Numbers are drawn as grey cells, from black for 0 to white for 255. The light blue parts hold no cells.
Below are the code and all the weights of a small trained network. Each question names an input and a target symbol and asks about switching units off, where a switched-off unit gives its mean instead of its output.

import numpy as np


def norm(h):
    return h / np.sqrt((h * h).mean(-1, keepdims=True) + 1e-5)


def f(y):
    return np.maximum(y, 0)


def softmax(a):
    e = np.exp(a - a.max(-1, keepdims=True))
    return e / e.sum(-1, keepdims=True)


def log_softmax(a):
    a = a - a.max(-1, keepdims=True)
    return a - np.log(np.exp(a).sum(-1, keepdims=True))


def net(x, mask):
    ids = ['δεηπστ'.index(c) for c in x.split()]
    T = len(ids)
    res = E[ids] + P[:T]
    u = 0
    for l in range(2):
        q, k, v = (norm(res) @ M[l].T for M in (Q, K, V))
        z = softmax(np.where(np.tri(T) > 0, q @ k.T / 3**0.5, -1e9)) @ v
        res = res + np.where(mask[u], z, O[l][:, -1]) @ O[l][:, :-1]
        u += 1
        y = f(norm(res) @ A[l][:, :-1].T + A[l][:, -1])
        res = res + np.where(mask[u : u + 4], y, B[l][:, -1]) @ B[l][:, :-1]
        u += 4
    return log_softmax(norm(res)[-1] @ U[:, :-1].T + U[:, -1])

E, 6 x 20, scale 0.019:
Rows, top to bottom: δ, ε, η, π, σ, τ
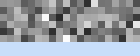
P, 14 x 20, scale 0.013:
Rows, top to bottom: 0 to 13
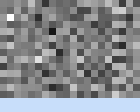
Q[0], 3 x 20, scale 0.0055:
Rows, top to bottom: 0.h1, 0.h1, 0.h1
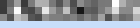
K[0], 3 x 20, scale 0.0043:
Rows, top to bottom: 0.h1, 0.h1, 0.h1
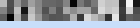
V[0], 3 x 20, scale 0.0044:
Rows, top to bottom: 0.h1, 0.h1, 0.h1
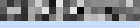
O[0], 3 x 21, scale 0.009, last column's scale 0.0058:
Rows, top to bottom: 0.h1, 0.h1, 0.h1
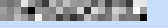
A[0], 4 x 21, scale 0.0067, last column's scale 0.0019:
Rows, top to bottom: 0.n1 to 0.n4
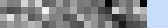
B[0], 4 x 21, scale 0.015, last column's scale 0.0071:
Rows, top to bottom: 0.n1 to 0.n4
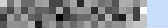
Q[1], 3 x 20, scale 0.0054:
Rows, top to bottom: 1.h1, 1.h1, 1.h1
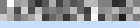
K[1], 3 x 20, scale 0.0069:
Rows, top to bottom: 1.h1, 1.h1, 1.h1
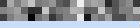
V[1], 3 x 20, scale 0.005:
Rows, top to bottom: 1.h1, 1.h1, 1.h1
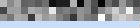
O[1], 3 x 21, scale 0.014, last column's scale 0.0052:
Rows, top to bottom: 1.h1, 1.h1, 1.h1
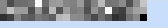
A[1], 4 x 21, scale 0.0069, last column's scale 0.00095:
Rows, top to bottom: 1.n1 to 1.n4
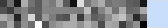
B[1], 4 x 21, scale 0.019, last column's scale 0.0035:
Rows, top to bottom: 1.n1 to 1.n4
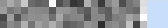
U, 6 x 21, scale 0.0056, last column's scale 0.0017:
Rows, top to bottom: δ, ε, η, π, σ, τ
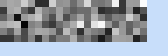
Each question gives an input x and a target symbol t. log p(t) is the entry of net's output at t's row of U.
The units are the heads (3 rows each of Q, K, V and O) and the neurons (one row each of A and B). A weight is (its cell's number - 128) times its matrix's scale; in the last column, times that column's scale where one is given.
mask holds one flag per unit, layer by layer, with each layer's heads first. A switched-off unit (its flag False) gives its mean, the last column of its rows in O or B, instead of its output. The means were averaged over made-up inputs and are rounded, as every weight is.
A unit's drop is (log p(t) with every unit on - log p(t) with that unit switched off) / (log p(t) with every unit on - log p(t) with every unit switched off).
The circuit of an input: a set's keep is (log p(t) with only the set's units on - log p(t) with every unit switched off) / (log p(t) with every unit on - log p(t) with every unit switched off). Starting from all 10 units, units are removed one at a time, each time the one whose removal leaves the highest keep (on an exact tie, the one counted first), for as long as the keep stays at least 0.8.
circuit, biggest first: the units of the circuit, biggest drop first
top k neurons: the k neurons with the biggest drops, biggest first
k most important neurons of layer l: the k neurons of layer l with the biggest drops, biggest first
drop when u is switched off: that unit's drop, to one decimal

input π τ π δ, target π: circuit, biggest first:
[0.h1, 1.h1]
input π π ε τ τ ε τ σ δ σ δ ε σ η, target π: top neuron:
[0.n2]
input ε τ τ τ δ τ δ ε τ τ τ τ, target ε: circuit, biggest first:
[0.h1, 1.h1, 1.n4]
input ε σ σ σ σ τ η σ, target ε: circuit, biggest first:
[1.h1, 0.h1]
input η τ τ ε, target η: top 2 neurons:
[1.n3, 0.n3]
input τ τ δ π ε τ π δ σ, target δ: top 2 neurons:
[1.n1, 0.n1]
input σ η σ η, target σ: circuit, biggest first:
[0.h1, 0.n1, 1.h1]
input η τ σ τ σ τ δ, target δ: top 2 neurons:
[1.n1, 0.n1]
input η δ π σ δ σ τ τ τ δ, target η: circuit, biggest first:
[0.h1, 1.n3, 1.h1]
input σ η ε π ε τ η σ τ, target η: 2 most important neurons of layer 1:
[1.n4, 1.n1]
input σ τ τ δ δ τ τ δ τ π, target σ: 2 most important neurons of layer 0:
[0.n1, 0.n3]
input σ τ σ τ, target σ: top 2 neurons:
[0.n1, 0.n3]
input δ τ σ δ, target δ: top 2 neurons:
[0.n4, 0.n2]
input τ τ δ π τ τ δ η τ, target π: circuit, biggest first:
[0.h1]
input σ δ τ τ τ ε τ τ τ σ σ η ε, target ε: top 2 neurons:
[1.n1, 0.n1]
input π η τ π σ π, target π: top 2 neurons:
[0.n2, 1.n1]
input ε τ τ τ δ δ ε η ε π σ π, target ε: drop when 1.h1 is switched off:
0.6
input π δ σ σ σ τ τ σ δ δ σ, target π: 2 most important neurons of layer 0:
[0.n1, 0.n3]
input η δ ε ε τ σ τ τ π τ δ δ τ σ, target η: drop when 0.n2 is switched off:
0.1
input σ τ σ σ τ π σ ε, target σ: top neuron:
[0.n1]
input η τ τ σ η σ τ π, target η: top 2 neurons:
[1.n3, 0.n3]
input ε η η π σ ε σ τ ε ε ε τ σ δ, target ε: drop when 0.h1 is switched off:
1.2
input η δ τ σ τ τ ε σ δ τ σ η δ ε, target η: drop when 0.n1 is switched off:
0.0
